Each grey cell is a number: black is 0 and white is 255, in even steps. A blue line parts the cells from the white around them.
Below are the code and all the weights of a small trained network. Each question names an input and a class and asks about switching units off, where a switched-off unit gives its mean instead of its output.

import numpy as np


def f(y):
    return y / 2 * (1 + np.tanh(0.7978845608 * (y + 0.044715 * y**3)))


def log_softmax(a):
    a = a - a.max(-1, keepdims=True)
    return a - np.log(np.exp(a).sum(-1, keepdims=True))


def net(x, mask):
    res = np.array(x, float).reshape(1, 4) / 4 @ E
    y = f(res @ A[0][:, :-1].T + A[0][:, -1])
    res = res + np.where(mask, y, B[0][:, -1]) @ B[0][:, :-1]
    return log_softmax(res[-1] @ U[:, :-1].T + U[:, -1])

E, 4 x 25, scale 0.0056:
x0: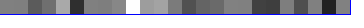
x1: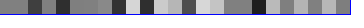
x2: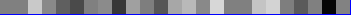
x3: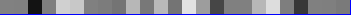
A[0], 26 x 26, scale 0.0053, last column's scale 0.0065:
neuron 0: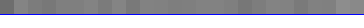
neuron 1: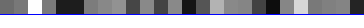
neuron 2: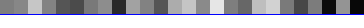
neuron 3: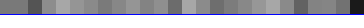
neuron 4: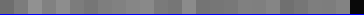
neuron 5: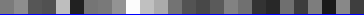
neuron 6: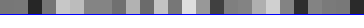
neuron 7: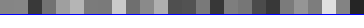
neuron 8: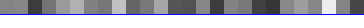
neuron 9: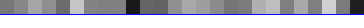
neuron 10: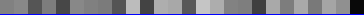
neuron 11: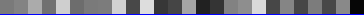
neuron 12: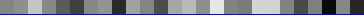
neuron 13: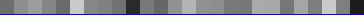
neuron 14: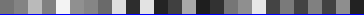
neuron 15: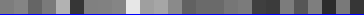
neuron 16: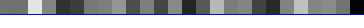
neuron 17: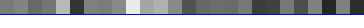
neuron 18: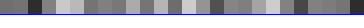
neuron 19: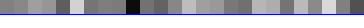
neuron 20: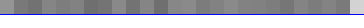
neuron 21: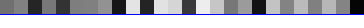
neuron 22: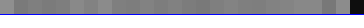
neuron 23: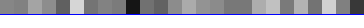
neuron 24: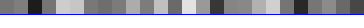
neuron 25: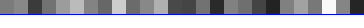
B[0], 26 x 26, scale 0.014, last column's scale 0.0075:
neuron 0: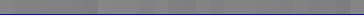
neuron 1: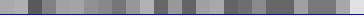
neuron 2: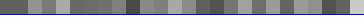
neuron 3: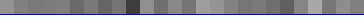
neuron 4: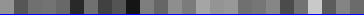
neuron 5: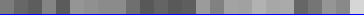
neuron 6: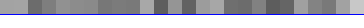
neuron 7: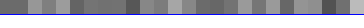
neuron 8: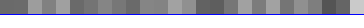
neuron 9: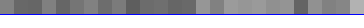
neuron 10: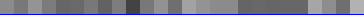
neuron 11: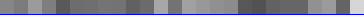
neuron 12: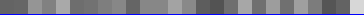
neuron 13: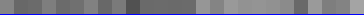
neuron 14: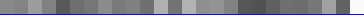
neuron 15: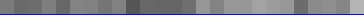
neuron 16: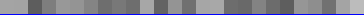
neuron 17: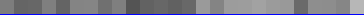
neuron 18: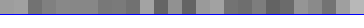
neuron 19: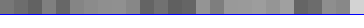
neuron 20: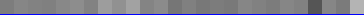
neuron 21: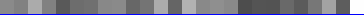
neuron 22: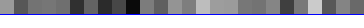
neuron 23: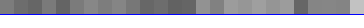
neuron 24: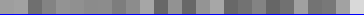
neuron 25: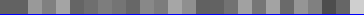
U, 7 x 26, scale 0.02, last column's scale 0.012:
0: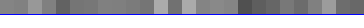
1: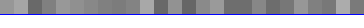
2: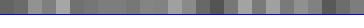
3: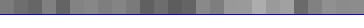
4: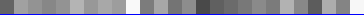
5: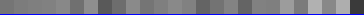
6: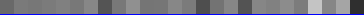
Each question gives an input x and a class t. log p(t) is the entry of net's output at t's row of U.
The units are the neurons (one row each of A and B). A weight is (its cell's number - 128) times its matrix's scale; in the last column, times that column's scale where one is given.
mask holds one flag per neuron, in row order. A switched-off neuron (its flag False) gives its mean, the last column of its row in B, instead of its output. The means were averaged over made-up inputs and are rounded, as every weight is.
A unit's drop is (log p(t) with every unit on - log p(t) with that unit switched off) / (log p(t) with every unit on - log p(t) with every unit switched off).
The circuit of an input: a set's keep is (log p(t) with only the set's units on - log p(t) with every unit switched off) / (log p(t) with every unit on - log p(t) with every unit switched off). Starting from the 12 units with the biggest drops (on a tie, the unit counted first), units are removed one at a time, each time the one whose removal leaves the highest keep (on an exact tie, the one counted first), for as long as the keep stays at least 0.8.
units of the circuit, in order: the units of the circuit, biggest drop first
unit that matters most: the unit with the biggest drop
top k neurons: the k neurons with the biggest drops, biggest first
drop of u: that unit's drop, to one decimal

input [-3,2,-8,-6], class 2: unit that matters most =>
neuron 25
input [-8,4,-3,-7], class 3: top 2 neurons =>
[neuron 19; neuron 23]
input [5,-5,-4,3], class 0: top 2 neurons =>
[neuron 14; neuron 11]
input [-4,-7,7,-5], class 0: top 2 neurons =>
[neuron 14; neuron 11]
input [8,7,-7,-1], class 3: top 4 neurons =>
[neuron 5; neuron 17; neuron 15; neuron 14]
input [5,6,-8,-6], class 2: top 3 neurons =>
[neuron 25; neuron 8; neuron 7]
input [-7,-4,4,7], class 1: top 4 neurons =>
[neuron 24; neuron 6; neuron 18; neuron 5]
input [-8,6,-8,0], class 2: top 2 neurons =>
[neuron 25; neuron 8]
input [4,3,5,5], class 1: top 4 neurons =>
[neuron 6; neuron 24; neuron 18; neuron 25]
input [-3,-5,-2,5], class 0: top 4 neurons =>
[neuron 14; neuron 11; neuron 1; neuron 16]
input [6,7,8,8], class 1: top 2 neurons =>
[neuron 6; neuron 24]
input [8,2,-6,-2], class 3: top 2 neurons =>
[neuron 5; neuron 17]
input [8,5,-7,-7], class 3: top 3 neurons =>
[neuron 5; neuron 17; neuron 15]
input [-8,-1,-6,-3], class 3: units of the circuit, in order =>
[neuron 19]
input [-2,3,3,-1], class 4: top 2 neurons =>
[neuron 11; neuron 14]
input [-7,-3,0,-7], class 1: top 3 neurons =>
[neuron 1; neuron 16; neuron 5]
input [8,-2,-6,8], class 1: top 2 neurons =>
[neuron 24; neuron 6]
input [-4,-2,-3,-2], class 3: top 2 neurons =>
[neuron 12; neuron 2]
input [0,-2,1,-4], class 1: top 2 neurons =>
[neuron 1; neuron 16]
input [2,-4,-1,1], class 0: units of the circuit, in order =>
[neuron 14]
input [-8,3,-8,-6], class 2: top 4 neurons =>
[neuron 25; neuron 8; neuron 7; neuron 5]
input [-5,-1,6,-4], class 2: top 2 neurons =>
[neuron 12; neuron 2]
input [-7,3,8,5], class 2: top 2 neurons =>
[neuron 2; neuron 12]
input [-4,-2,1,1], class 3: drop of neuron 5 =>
-0.1
